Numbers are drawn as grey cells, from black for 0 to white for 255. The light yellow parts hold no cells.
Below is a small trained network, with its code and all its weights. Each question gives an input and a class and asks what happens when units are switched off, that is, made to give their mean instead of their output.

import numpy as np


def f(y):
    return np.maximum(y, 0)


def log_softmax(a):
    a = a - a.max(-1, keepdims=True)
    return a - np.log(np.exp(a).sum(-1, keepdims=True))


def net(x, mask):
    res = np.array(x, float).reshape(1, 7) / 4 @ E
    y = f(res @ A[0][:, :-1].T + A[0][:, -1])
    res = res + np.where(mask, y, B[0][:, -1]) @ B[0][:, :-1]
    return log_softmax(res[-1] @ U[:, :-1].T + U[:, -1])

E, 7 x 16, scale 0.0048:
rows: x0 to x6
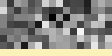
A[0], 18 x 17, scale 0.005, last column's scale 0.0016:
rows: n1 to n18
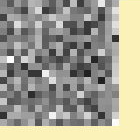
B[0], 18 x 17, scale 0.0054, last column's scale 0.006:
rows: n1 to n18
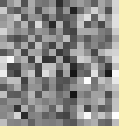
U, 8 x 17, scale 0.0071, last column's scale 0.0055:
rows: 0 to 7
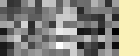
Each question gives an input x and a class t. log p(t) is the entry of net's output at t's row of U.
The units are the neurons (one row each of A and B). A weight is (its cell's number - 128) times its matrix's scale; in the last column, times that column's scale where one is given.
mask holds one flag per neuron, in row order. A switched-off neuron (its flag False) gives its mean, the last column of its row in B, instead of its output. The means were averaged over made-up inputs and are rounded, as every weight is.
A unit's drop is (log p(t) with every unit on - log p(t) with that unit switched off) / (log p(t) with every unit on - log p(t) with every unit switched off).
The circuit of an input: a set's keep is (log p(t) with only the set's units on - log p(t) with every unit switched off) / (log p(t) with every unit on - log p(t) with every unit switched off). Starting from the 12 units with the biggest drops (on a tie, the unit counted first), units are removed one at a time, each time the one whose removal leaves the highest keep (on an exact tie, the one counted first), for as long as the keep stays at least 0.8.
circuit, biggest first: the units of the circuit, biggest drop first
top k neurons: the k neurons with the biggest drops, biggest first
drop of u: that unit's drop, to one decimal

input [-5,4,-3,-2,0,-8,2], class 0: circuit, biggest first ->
n10; n2
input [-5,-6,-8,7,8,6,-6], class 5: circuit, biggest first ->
n17
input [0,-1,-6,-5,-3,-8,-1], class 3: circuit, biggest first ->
n9; n8; n1
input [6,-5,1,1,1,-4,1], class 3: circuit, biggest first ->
n4; n17
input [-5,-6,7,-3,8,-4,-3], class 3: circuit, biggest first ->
n16; n4
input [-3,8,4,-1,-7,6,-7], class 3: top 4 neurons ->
n9; n17; n12; n3
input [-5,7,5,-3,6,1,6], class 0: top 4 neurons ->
n2; n9; n10; n6
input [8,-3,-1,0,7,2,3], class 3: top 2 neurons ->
n4; n7
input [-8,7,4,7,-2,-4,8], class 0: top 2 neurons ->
n10; n2
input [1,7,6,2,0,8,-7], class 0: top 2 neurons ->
n14; n4
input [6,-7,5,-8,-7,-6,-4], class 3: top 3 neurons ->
n4; n16; n7
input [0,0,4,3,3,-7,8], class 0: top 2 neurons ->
n10; n17
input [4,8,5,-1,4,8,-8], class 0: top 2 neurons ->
n14; n11
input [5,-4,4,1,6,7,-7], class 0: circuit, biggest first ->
n14
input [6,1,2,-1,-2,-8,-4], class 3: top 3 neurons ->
n4; n9; n17
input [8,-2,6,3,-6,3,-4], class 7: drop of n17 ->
0.3
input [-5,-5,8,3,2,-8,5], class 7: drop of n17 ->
0.3
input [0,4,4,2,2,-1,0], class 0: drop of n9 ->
0.1
